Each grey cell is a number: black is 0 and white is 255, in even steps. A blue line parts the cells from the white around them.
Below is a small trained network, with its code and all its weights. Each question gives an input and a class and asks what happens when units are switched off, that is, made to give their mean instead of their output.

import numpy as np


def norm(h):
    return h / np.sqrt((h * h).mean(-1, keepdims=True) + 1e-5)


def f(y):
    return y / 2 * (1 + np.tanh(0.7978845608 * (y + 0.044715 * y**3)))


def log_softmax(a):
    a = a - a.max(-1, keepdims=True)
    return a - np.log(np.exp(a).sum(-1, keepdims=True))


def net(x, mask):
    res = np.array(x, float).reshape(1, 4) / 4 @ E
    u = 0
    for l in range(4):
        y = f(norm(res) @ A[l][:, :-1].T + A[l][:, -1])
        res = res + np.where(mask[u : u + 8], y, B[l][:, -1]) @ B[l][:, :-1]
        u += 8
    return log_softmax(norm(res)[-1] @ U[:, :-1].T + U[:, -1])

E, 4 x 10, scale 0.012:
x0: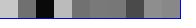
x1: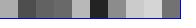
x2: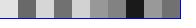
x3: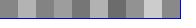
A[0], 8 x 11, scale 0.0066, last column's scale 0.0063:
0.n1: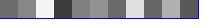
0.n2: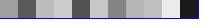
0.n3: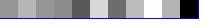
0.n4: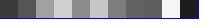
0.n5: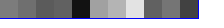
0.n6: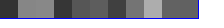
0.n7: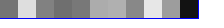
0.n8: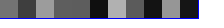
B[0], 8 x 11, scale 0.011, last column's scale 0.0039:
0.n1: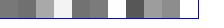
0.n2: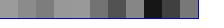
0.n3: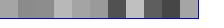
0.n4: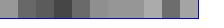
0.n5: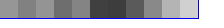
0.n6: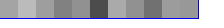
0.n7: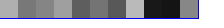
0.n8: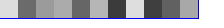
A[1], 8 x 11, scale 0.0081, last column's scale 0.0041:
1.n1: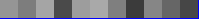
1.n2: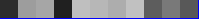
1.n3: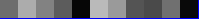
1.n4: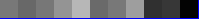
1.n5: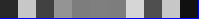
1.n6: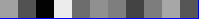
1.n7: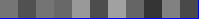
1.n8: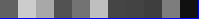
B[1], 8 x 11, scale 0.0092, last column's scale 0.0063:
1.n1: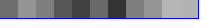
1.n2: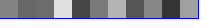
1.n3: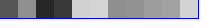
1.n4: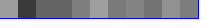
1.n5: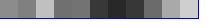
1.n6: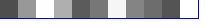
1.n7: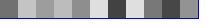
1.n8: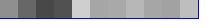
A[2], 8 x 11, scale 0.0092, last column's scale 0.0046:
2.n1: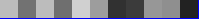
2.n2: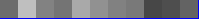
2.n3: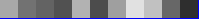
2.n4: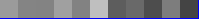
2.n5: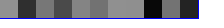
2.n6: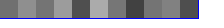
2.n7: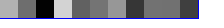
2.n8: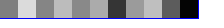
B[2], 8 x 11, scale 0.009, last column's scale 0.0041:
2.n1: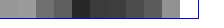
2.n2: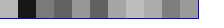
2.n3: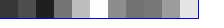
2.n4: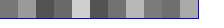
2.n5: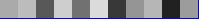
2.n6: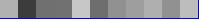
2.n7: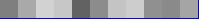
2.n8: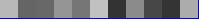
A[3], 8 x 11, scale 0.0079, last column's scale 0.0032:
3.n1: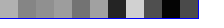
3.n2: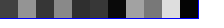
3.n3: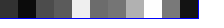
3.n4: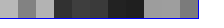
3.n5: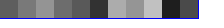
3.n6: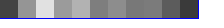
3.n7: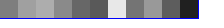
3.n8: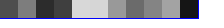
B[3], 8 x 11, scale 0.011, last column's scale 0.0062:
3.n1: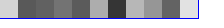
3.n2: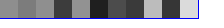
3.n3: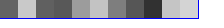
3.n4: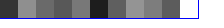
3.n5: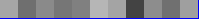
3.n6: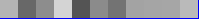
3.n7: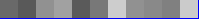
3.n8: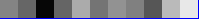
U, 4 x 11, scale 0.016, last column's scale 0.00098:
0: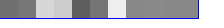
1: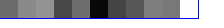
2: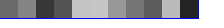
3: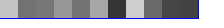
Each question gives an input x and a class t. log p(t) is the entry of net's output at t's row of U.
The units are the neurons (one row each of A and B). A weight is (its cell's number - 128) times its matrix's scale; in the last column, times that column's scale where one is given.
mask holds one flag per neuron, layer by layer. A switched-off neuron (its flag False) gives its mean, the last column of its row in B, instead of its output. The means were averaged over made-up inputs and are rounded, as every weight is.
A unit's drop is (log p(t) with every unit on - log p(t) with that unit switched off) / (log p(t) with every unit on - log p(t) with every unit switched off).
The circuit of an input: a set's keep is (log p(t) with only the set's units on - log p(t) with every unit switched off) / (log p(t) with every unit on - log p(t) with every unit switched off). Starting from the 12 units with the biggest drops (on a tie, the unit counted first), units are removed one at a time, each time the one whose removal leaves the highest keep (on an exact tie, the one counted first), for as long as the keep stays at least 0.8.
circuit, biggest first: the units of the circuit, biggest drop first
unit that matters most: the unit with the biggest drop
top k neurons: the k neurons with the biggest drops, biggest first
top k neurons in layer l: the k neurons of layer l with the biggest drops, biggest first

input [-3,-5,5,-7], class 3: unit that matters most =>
0.n8
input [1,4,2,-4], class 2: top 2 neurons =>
[2.n3 1.n5]
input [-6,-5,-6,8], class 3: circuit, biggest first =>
[2.n8 0.n3]
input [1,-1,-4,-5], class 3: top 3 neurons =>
[0.n8 2.n5 3.n1]
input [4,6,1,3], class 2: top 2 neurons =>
[2.n3 0.n1]
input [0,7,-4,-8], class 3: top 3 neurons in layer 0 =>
[0.n8 0.n1 0.n4]
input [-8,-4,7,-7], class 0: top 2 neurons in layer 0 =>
[0.n1 0.n5]
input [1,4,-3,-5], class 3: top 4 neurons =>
[0.n8 2.n5 1.n3 1.n8]
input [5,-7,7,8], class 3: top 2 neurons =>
[2.n8 1.n5]
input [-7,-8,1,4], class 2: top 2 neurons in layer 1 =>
[1.n3 1.n6]
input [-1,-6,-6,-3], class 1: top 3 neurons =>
[1.n5 3.n2 0.n5]
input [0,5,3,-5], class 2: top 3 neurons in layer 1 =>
[1.n5 1.n6 1.n2]
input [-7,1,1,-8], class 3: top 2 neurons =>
[0.n8 1.n6]
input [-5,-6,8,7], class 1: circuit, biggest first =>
[2.n1]
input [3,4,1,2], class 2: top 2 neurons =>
[0.n1 2.n3]
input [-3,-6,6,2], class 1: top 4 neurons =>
[2.n1 1.n1 3.n4 2.n3]
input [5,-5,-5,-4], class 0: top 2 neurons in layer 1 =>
[1.n6 1.n1]
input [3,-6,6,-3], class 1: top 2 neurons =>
[2.n1 1.n1]
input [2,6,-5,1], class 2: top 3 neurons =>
[2.n3 3.n3 2.n1]
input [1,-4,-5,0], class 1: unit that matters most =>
1.n5
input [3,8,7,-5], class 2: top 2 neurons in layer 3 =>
[3.n3 3.n2]
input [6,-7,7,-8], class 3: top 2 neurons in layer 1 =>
[1.n5 1.n7]
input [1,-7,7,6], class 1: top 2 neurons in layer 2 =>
[2.n1 2.n3]
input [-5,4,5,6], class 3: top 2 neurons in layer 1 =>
[1.n6 1.n5]
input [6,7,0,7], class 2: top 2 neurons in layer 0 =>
[0.n1 0.n8]
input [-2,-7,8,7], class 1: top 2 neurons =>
[2.n1 3.n4]
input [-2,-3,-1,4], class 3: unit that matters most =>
0.n3
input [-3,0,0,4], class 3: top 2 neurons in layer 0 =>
[0.n3 0.n7]
